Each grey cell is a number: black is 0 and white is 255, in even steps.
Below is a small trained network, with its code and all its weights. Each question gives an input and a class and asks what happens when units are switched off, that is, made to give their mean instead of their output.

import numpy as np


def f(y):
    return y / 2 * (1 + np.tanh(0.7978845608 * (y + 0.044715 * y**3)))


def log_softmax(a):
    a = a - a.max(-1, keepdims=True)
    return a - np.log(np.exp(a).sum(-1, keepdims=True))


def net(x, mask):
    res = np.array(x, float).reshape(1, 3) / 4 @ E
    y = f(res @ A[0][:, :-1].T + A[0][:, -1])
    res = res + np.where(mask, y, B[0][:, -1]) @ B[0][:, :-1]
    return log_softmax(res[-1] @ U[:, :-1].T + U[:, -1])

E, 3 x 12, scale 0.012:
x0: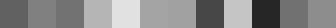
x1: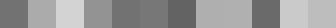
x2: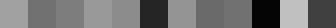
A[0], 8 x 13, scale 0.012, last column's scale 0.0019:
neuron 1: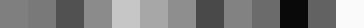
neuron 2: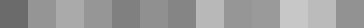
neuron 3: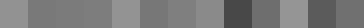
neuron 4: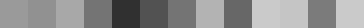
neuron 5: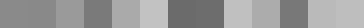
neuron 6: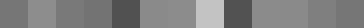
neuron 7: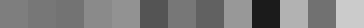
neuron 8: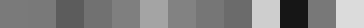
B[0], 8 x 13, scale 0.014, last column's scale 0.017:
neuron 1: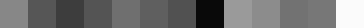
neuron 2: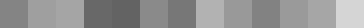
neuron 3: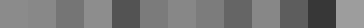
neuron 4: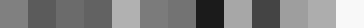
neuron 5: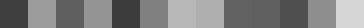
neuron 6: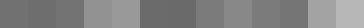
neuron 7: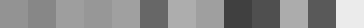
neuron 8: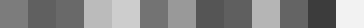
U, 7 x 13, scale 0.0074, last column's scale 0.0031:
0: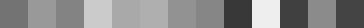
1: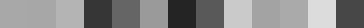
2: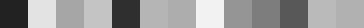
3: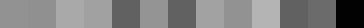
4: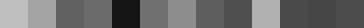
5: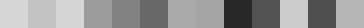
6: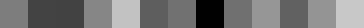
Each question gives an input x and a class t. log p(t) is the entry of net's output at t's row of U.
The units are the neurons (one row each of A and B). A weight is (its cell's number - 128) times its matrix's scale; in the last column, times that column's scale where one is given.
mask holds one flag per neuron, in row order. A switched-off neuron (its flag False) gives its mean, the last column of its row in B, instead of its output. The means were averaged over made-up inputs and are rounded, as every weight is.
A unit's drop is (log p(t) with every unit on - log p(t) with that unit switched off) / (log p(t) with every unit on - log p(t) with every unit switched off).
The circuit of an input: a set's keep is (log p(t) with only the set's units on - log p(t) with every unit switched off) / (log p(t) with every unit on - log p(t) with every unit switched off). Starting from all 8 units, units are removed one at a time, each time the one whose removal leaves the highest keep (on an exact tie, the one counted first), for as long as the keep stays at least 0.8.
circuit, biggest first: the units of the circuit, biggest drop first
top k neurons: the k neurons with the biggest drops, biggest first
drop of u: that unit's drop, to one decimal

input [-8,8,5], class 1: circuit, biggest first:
(neuron 2; neuron 8)
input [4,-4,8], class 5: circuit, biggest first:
(neuron 7)
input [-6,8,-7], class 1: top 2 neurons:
(neuron 4; neuron 2)
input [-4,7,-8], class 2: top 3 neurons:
(neuron 5; neuron 1; neuron 2)
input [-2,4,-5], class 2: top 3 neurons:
(neuron 1; neuron 5; neuron 2)
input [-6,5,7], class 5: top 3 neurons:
(neuron 1; neuron 7; neuron 8)
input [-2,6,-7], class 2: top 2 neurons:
(neuron 5; neuron 1)
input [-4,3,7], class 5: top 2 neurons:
(neuron 1; neuron 7)
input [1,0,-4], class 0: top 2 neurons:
(neuron 4; neuron 1)
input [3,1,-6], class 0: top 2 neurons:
(neuron 4; neuron 8)
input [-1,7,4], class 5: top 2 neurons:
(neuron 7; neuron 1)
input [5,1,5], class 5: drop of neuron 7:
0.2
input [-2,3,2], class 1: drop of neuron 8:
0.5
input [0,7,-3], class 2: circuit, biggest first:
(neuron 1)
